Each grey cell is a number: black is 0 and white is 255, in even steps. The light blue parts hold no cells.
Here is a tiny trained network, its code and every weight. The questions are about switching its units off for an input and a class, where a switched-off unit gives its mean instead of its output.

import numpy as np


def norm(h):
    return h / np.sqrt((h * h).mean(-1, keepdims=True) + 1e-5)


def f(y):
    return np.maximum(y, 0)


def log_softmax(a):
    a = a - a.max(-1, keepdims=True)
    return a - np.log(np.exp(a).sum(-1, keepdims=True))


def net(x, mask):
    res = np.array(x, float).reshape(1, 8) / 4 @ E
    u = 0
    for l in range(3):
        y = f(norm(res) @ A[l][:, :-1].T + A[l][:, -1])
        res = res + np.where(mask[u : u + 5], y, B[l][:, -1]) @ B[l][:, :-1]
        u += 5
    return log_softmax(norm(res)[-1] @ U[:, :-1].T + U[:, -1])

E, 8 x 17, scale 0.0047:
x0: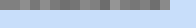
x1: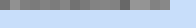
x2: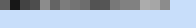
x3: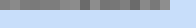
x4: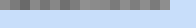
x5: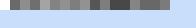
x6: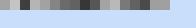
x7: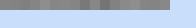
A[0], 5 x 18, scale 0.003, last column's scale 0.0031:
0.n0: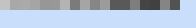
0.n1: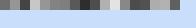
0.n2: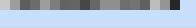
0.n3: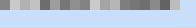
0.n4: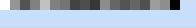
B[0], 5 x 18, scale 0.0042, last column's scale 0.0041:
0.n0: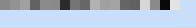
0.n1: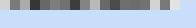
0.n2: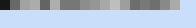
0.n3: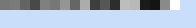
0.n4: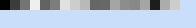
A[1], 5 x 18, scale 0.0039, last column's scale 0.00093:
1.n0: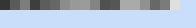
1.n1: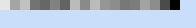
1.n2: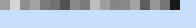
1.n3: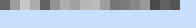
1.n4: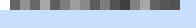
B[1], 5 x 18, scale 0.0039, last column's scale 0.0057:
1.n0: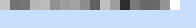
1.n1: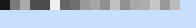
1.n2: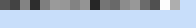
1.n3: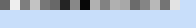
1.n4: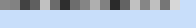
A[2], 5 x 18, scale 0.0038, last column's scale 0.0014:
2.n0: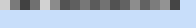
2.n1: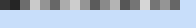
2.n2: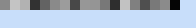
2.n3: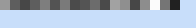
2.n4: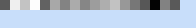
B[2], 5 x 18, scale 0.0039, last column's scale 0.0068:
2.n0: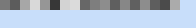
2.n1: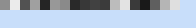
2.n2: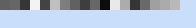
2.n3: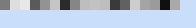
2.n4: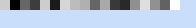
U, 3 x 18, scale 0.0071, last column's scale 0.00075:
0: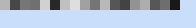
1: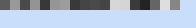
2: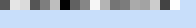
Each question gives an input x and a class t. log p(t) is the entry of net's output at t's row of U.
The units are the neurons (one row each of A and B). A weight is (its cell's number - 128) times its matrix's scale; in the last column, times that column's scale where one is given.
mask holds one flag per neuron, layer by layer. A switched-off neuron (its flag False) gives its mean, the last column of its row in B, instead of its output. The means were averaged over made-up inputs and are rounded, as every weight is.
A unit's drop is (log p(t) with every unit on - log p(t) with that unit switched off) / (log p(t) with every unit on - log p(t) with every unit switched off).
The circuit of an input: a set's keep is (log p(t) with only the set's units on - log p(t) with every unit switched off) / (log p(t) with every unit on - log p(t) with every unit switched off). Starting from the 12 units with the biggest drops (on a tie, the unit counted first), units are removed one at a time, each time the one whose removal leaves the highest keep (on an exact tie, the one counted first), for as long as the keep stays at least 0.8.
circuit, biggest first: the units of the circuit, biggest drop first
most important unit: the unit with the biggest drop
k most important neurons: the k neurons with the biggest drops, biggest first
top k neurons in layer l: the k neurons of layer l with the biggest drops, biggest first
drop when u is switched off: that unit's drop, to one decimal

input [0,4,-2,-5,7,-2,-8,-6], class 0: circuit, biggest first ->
1.n0
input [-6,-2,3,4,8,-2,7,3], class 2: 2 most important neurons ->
0.n1, 2.n3
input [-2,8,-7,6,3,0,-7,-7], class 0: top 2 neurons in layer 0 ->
0.n1, 0.n3
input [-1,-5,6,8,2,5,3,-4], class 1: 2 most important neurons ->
0.n4, 2.n1
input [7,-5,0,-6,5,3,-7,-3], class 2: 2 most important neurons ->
0.n3, 2.n4
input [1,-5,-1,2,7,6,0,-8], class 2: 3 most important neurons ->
0.n0, 1.n4, 0.n3
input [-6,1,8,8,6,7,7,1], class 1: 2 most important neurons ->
0.n4, 0.n2
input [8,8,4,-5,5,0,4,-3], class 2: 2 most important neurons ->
0.n1, 2.n3
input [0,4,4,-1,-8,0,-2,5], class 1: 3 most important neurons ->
0.n1, 2.n1, 2.n4
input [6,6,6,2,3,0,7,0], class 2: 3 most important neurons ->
0.n1, 2.n3, 1.n0
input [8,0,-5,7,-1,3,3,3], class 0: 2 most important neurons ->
2.n4, 0.n4
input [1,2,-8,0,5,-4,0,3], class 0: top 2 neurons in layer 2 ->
2.n4, 2.n1
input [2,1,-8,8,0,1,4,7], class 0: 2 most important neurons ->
2.n4, 2.n1
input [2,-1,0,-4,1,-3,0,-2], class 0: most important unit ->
1.n0
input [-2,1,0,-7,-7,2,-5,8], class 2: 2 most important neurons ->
0.n3, 2.n4
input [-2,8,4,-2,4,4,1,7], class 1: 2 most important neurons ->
0.n4, 2.n1
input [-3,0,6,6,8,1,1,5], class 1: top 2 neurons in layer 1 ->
1.n4, 1.n3
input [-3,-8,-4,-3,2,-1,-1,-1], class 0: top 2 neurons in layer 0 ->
0.n3, 0.n1
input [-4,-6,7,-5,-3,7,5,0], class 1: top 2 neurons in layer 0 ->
0.n4, 0.n2
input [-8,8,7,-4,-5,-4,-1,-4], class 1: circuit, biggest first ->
2.n1
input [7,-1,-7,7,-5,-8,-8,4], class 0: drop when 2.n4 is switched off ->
0.6
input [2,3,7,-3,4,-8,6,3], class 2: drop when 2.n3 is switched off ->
0.2
